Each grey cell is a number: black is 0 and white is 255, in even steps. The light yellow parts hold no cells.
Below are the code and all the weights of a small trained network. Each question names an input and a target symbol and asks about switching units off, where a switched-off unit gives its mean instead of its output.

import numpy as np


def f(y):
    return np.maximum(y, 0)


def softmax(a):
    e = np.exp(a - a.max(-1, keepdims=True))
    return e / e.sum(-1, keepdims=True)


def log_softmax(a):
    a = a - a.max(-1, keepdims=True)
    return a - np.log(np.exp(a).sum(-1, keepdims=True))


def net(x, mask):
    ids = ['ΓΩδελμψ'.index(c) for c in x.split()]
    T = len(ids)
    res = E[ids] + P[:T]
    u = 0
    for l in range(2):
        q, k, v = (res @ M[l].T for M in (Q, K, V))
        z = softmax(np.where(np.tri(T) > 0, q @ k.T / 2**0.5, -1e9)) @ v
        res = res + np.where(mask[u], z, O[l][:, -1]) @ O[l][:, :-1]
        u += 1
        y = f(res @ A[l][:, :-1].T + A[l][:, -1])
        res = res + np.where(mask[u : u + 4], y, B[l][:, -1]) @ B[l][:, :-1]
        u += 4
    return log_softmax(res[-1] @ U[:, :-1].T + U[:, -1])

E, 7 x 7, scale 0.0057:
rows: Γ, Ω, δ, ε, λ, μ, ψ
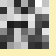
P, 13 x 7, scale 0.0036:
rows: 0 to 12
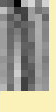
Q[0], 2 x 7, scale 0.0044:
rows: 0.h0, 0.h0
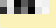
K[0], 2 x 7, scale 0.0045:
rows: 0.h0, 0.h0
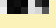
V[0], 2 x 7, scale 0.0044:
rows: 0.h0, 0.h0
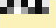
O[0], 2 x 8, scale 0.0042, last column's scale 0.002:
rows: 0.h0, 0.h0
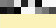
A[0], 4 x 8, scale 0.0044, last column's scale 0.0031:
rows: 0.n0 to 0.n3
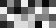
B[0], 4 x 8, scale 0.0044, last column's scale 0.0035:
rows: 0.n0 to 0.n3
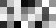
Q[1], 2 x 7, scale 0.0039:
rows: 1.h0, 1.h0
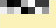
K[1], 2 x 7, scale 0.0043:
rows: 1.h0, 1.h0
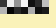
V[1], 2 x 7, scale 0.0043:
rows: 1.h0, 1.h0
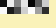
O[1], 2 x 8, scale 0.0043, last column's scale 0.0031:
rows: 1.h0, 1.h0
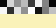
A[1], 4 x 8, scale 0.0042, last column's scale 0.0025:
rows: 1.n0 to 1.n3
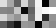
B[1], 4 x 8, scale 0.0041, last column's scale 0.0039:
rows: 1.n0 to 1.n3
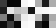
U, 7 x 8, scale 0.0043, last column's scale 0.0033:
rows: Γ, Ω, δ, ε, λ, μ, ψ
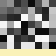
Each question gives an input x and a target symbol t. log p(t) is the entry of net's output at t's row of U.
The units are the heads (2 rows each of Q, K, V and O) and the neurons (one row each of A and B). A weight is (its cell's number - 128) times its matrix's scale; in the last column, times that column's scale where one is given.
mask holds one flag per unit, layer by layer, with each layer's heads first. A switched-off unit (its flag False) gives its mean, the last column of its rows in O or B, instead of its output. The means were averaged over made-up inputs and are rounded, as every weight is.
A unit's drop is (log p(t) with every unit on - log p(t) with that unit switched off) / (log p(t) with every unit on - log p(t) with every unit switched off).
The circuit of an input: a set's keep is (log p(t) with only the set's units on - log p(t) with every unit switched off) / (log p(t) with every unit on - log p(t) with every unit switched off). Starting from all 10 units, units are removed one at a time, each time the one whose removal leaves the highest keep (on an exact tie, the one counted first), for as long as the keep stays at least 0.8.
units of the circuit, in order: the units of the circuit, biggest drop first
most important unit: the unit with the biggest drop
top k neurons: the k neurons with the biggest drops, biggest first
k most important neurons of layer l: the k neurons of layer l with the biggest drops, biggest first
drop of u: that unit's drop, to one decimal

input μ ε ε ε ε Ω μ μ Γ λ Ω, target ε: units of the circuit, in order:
(1.h0; 0.h0; 1.n1)
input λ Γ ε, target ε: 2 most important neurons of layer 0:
(0.n3; 0.n1)
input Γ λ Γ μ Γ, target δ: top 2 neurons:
(1.n0; 1.n2)
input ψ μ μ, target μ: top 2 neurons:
(0.n0; 0.n1)
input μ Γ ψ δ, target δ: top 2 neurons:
(1.n0; 1.n2)
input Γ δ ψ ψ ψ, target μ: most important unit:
0.n0
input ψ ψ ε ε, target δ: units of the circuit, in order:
(0.h0; 1.h0; 0.n0; 1.n0)
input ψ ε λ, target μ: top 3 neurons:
(0.n0; 0.n3; 0.n1)
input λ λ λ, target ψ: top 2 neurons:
(0.n3; 1.n3)
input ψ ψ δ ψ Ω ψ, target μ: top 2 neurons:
(0.n0; 0.n1)
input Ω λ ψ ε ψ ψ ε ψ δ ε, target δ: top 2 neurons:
(0.n1; 1.n0)
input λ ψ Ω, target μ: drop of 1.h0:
0.5
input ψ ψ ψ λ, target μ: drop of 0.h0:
0.0
